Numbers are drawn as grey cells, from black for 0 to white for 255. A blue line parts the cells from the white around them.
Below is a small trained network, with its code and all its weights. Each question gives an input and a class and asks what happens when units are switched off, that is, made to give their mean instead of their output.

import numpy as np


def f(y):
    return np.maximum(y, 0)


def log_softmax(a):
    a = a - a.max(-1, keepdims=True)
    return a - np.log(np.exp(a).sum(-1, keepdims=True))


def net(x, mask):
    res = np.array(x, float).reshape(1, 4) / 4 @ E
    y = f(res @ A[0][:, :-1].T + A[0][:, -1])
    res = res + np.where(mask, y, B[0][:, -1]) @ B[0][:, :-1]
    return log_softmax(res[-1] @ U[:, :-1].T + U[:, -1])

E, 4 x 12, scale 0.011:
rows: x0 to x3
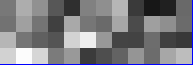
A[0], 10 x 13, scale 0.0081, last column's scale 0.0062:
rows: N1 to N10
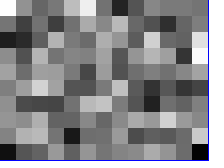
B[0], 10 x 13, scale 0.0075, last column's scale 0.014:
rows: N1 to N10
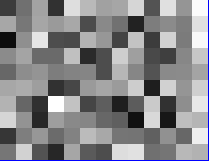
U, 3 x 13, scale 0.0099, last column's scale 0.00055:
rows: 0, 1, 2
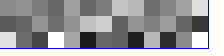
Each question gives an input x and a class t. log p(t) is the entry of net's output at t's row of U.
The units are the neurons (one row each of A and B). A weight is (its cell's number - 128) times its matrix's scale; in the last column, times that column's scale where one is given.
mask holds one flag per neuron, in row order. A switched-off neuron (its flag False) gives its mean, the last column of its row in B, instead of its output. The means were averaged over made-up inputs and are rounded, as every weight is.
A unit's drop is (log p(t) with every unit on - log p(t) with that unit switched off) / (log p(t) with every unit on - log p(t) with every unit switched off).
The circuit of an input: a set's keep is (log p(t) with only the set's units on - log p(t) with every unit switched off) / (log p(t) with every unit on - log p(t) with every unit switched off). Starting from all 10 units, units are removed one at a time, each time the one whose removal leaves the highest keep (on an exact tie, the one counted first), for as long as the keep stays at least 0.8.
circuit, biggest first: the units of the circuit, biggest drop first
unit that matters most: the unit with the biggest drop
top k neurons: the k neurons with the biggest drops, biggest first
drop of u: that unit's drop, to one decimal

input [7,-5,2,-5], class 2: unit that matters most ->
N7
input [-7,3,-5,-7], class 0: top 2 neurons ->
(N10; N4)
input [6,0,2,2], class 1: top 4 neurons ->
(N9; N6; N4; N10)
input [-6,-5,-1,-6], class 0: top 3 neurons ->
(N10; N4; N9)
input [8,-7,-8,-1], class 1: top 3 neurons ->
(N9; N4; N10)
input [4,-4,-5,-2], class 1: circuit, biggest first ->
(N4; N9)
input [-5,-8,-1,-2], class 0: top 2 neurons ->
(N4; N9)
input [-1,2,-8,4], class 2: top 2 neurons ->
(N8; N1)
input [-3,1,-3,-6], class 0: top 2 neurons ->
(N10; N9)
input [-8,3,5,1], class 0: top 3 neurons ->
(N4; N9; N3)
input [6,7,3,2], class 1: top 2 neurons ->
(N9; N6)
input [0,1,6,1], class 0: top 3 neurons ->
(N1; N3; N9)
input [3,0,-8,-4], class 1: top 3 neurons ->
(N3; N4; N9)
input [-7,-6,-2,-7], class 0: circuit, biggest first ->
(N10)
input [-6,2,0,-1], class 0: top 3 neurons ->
(N4; N9; N7)
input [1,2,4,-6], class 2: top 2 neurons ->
(N7; N2)
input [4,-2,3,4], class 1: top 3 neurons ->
(N4; N10; N9)
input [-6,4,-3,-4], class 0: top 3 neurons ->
(N10; N4; N9)
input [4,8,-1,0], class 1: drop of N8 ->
0.1
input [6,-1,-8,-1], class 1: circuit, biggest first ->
(N9)
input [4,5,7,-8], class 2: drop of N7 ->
1.5
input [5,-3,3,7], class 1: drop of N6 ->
-0.1
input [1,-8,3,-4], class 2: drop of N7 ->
0.7
